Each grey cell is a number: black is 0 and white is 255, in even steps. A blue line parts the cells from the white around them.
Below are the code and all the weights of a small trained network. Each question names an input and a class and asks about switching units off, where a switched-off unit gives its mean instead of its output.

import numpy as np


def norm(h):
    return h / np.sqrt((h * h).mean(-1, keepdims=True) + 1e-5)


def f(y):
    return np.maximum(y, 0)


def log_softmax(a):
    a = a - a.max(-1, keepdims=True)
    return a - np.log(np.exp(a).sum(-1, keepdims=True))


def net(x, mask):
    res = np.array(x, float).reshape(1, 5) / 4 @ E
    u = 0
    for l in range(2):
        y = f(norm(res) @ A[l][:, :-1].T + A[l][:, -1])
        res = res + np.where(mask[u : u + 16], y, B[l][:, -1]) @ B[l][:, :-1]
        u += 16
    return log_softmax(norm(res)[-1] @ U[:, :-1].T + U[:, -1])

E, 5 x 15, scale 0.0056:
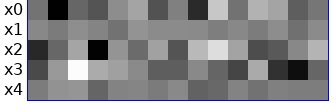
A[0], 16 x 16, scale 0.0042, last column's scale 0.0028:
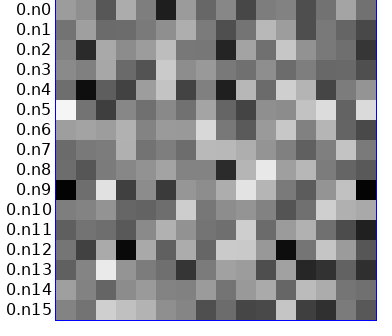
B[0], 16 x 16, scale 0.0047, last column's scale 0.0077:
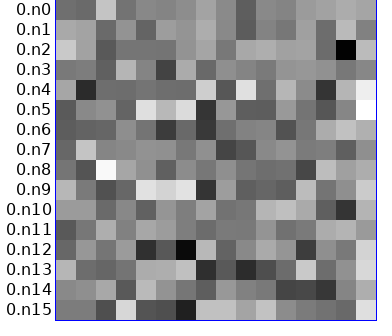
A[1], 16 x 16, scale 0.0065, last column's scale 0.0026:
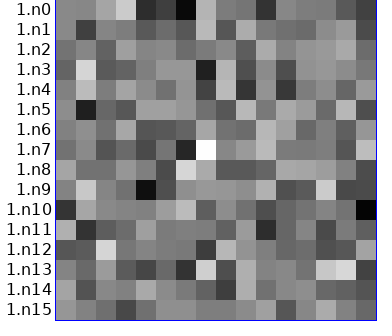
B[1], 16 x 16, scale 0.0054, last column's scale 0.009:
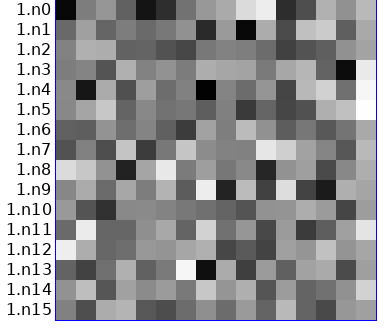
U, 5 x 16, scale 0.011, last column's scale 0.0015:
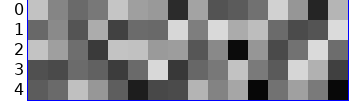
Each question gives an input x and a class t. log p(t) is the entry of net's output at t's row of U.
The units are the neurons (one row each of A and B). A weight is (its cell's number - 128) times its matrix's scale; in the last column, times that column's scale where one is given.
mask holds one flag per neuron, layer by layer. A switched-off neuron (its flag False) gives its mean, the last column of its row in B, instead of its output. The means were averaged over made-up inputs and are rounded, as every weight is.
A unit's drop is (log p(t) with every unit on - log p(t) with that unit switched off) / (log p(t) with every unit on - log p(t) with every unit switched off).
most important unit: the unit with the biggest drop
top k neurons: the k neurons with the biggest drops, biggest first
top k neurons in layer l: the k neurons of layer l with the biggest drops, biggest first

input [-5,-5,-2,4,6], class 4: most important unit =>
0.n5
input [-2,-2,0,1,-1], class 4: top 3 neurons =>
[0.n5, 0.n9, 0.n15]
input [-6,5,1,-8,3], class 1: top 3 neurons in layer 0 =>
[0.n13, 0.n9, 0.n12]
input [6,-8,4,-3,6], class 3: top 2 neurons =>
[0.n12, 1.n13]
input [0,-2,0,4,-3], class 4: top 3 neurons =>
[0.n15, 0.n5, 0.n4]
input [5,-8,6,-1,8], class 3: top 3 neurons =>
[0.n12, 0.n5, 1.n13]
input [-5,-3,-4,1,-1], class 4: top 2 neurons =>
[0.n9, 0.n13]
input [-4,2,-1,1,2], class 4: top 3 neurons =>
[0.n5, 0.n9, 1.n4]
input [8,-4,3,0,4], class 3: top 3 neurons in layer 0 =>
[0.n5, 0.n13, 0.n12]
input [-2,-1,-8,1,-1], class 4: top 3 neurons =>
[0.n9, 0.n13, 1.n0]
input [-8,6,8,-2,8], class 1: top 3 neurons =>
[0.n12, 1.n9, 0.n5]
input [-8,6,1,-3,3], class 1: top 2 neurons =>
[1.n9, 0.n13]
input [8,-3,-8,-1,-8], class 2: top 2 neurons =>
[0.n5, 0.n12]
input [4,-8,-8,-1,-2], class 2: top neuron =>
[0.n5]
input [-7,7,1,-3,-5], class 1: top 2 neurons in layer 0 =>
[0.n13, 0.n9]
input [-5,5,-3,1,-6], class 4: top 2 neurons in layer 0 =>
[0.n9, 0.n13]
